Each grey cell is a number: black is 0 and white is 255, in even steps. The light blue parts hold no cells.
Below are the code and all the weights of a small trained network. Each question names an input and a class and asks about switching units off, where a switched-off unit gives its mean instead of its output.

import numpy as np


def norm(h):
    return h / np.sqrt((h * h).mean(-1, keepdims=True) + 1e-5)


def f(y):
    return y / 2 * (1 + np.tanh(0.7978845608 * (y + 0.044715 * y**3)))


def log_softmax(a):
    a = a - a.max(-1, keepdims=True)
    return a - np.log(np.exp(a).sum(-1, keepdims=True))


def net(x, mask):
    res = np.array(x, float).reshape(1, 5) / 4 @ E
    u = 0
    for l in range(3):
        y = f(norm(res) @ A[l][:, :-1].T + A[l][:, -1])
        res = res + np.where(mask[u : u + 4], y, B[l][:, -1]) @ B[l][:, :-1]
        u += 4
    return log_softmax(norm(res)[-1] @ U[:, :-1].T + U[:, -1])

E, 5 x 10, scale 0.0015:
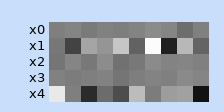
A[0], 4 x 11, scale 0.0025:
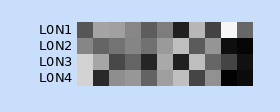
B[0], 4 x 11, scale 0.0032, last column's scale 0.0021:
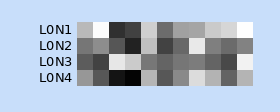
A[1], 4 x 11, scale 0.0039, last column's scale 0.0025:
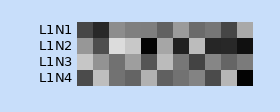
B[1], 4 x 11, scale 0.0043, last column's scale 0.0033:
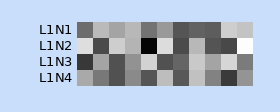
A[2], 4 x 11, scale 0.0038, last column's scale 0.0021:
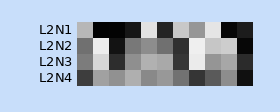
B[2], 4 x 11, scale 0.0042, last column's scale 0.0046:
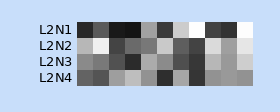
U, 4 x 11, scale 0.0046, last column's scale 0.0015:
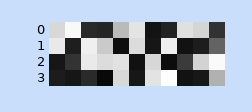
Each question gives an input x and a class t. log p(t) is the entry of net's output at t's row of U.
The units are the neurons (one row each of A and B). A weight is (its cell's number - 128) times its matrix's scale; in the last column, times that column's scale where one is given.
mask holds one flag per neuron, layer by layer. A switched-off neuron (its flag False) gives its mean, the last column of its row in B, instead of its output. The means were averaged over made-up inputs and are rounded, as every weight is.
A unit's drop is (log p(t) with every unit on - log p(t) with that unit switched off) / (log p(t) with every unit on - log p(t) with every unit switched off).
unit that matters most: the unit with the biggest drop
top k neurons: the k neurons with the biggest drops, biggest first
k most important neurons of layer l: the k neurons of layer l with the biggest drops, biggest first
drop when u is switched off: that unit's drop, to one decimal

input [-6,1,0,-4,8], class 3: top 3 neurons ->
[L0N4; L0N2; L1N2]
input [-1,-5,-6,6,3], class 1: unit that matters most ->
L0N3
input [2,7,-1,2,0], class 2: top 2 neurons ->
[L0N1; L1N1]
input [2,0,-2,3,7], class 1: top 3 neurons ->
[L0N1; L0N3; L2N1]
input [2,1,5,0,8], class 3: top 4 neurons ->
[L0N4; L0N2; L1N2; L2N1]
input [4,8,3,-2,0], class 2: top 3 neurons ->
[L0N1; L1N1; L2N1]
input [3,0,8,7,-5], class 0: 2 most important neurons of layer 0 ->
[L0N3; L0N1]
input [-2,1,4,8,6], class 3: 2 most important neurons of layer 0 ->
[L0N4; L0N2]
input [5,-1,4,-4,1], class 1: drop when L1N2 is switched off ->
0.2
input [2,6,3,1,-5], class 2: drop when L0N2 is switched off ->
0.0
